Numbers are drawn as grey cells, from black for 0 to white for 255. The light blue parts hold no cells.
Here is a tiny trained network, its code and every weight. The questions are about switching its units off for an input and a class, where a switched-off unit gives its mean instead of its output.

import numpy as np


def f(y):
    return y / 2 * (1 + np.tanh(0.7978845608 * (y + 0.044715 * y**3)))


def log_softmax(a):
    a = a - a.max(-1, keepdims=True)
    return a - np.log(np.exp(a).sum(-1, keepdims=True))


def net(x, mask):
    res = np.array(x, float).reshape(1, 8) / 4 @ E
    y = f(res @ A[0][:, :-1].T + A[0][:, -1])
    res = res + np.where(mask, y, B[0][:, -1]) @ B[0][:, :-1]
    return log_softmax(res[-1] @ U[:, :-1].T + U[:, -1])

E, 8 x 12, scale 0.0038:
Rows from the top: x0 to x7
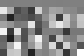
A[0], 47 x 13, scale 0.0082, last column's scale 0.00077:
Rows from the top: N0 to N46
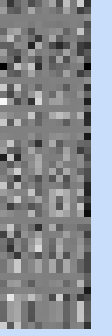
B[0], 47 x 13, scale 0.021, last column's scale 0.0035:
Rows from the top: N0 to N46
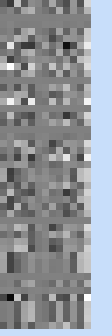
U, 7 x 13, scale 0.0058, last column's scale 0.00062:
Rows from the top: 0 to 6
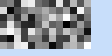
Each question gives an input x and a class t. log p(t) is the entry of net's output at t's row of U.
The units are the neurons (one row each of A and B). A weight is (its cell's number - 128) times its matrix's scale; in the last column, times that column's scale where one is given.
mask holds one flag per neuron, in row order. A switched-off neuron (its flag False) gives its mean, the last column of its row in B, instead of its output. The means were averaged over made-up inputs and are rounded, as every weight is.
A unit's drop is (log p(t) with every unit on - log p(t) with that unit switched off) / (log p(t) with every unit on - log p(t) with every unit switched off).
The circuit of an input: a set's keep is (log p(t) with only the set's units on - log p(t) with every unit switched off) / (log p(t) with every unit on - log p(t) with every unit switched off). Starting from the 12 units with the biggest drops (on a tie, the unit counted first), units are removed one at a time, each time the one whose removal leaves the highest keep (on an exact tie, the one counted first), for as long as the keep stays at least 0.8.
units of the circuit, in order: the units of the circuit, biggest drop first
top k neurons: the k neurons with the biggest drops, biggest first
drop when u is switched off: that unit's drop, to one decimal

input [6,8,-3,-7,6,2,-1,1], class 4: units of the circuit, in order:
[N14]
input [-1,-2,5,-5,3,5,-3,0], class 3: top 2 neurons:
[N6, N42]
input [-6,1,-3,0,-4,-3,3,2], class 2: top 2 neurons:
[N22, N0]
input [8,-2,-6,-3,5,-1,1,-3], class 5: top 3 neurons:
[N42, N22, N33]
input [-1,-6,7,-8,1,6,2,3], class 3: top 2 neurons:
[N6, N42]
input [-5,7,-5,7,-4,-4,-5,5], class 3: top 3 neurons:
[N16, N27, N9]
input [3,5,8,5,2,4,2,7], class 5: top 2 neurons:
[N0, N29]
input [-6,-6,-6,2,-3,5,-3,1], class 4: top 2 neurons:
[N9, N0]
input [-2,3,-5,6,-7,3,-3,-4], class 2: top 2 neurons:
[N22, N6]
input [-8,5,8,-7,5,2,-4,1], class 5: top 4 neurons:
[N0, N29, N16, N27]
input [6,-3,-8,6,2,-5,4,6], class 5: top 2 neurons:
[N42, N6]
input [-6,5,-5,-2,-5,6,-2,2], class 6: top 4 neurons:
[N35, N9, N13, N34]
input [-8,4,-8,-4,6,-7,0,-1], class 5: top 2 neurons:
[N42, N22]
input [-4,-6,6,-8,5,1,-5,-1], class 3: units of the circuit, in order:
[N6]
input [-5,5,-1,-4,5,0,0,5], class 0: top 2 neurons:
[N22, N9]
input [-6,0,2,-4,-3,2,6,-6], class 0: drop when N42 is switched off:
0.1
